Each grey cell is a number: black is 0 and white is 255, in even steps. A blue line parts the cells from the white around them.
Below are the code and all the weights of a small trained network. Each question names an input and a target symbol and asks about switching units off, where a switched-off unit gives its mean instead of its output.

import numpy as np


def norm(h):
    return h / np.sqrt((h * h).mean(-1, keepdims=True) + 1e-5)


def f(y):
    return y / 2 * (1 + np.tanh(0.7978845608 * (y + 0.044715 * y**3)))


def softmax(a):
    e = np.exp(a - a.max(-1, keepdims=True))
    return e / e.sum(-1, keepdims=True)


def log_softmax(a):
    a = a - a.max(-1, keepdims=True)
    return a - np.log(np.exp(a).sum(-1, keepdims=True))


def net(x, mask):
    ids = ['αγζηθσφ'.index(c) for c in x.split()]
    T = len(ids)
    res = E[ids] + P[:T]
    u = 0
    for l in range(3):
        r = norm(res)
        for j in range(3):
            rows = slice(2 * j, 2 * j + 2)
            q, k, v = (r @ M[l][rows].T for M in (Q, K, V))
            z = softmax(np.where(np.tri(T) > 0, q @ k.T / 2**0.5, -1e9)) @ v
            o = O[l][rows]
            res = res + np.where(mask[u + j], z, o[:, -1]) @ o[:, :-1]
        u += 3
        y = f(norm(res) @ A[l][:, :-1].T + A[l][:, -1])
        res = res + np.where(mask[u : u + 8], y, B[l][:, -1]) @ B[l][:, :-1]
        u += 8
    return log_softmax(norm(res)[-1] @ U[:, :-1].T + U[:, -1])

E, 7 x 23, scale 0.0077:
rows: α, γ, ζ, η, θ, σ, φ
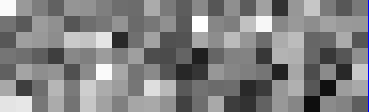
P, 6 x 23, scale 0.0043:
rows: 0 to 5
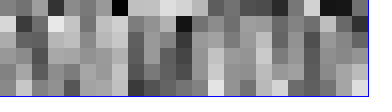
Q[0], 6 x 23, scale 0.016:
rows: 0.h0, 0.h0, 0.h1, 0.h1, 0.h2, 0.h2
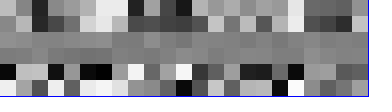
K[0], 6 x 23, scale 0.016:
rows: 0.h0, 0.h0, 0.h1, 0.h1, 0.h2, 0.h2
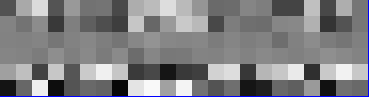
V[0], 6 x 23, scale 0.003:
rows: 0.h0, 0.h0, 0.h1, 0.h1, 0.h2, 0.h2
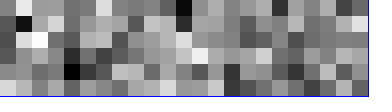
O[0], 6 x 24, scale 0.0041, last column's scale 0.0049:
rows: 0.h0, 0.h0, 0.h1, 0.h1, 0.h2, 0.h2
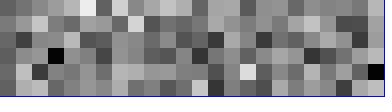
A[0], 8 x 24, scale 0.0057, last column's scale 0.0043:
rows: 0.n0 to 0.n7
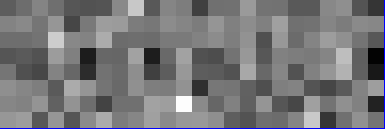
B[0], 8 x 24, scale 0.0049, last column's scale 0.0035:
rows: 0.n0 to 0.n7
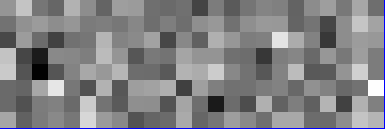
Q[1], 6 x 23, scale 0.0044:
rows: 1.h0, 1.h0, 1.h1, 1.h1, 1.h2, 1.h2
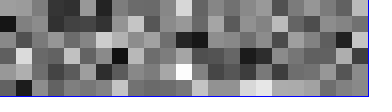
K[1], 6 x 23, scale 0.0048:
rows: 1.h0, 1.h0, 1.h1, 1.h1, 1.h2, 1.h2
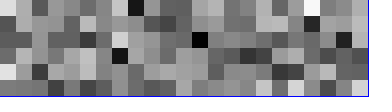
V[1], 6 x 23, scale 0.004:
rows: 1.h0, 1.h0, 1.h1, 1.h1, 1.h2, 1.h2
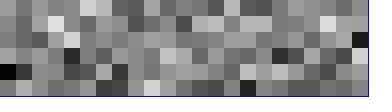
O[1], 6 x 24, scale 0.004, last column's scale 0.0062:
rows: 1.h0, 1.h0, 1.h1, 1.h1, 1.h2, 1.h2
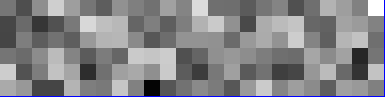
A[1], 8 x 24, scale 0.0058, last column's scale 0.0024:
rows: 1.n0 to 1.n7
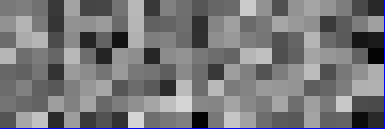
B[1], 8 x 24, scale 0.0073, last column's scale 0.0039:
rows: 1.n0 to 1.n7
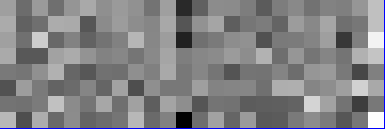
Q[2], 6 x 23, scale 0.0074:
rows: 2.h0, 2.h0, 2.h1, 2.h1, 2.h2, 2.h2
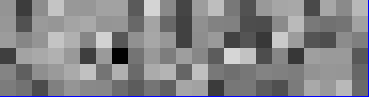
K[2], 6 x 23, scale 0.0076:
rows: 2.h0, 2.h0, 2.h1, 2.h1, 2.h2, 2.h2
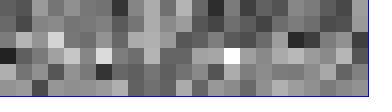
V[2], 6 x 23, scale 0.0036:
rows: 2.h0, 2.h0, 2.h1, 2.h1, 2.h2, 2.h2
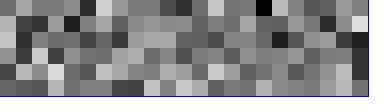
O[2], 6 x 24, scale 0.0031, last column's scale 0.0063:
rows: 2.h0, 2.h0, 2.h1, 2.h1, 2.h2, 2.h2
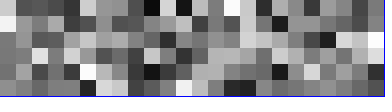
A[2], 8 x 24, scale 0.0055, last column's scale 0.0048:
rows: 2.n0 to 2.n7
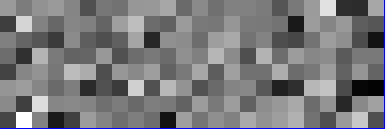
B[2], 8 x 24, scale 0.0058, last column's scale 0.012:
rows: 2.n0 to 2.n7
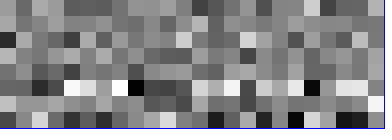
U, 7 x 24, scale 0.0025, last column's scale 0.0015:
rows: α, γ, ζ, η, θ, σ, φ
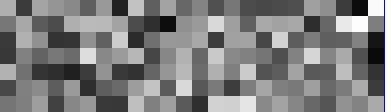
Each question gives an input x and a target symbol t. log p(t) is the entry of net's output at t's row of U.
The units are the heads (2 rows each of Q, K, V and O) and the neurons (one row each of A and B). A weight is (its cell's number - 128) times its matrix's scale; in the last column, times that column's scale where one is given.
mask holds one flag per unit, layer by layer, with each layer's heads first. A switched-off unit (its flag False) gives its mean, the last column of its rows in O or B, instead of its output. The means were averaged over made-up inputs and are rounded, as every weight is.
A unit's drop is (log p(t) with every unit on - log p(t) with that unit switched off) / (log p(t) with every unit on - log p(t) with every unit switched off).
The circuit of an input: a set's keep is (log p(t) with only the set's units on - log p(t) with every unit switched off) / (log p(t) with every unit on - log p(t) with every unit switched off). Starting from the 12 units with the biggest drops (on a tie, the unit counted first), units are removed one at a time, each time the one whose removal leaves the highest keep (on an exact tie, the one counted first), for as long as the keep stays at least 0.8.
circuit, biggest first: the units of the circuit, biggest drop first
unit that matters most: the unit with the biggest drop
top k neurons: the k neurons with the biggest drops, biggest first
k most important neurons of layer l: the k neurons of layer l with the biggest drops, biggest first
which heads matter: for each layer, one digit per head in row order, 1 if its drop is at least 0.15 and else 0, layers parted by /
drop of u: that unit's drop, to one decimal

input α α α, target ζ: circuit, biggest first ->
1.h2; 2.n7; 1.n5
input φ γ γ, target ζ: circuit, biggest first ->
0.h2; 2.n4; 1.n7
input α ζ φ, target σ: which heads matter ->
000 / 000 / 100
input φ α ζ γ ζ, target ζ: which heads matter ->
000 / 000 / 000
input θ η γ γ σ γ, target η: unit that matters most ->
0.h0
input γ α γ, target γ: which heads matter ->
000 / 001 / 010
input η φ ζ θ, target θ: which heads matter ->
111 / 000 / 100
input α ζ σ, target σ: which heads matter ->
000 / 000 / 100
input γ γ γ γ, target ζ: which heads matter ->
000 / 100 / 000
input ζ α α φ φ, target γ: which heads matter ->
000 / 001 / 000
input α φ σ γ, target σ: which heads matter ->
000 / 001 / 100
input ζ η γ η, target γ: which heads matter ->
011 / 000 / 000
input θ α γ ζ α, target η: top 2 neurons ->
1.n6; 2.n6
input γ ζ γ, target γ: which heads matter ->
000 / 001 / 010
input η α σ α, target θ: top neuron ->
2.n6
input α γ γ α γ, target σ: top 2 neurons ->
2.n7; 0.n6
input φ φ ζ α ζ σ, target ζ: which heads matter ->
001 / 000 / 000
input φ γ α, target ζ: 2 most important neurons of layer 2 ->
2.n4; 2.n3
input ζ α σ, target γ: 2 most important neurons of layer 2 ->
2.n0; 2.n7
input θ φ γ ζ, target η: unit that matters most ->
1.n6
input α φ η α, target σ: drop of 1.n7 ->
0.1
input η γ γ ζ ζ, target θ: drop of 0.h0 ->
0.5
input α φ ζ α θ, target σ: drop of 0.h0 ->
0.1
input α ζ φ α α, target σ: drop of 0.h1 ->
-0.1
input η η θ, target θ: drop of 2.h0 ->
0.3
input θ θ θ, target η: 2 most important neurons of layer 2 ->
2.n6; 2.n7
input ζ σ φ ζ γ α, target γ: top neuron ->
0.n5
